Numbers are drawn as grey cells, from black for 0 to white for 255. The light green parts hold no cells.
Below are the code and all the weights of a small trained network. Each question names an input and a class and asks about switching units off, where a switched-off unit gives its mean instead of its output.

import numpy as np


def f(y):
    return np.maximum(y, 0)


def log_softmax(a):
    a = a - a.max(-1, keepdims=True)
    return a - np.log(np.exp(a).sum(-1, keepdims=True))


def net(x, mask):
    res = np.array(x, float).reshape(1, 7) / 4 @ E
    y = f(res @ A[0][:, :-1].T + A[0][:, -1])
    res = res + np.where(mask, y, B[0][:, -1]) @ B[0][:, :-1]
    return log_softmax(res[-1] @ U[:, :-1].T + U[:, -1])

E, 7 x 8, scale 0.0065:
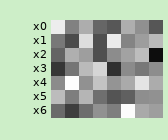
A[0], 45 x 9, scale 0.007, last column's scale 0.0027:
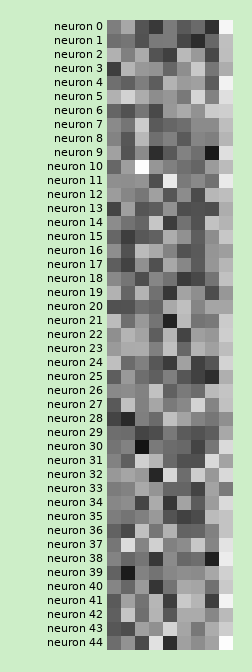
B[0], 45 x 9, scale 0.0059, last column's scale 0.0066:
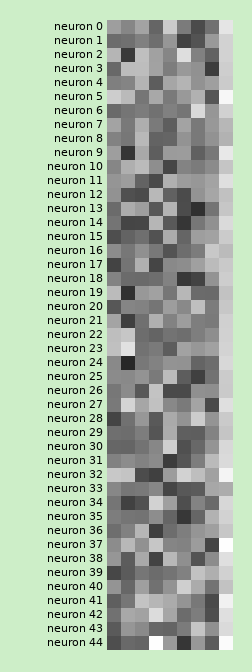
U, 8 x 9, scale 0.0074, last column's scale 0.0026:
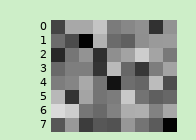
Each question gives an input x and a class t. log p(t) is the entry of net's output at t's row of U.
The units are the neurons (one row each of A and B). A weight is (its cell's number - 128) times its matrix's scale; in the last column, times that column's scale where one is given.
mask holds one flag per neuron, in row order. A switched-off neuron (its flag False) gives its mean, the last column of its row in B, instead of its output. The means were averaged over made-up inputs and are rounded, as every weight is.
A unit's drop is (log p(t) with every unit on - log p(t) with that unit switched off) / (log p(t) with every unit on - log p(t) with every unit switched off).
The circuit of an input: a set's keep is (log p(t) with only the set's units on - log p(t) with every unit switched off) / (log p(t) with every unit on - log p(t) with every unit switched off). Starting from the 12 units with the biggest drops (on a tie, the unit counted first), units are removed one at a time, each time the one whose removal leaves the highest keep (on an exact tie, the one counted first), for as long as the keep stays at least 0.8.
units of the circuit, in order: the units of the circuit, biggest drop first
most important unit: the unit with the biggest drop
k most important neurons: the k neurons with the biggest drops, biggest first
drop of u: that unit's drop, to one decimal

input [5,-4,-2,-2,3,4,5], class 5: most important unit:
neuron 2
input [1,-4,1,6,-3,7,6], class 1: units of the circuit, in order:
[neuron 44; neuron 14; neuron 34]
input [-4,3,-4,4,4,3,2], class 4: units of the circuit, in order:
[neuron 31; neuron 10]
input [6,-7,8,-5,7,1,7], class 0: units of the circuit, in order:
[neuron 41; neuron 42]
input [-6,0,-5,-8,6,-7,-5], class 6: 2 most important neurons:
[neuron 32; neuron 23]
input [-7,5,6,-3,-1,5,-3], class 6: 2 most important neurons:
[neuron 32; neuron 22]
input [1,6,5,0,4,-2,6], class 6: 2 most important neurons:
[neuron 32; neuron 5]
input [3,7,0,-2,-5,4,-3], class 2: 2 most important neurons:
[neuron 17; neuron 36]
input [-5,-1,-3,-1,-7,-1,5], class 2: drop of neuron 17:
0.2
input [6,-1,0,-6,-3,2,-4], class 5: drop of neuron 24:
0.1
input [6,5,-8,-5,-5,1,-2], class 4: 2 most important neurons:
[neuron 31; neuron 16]
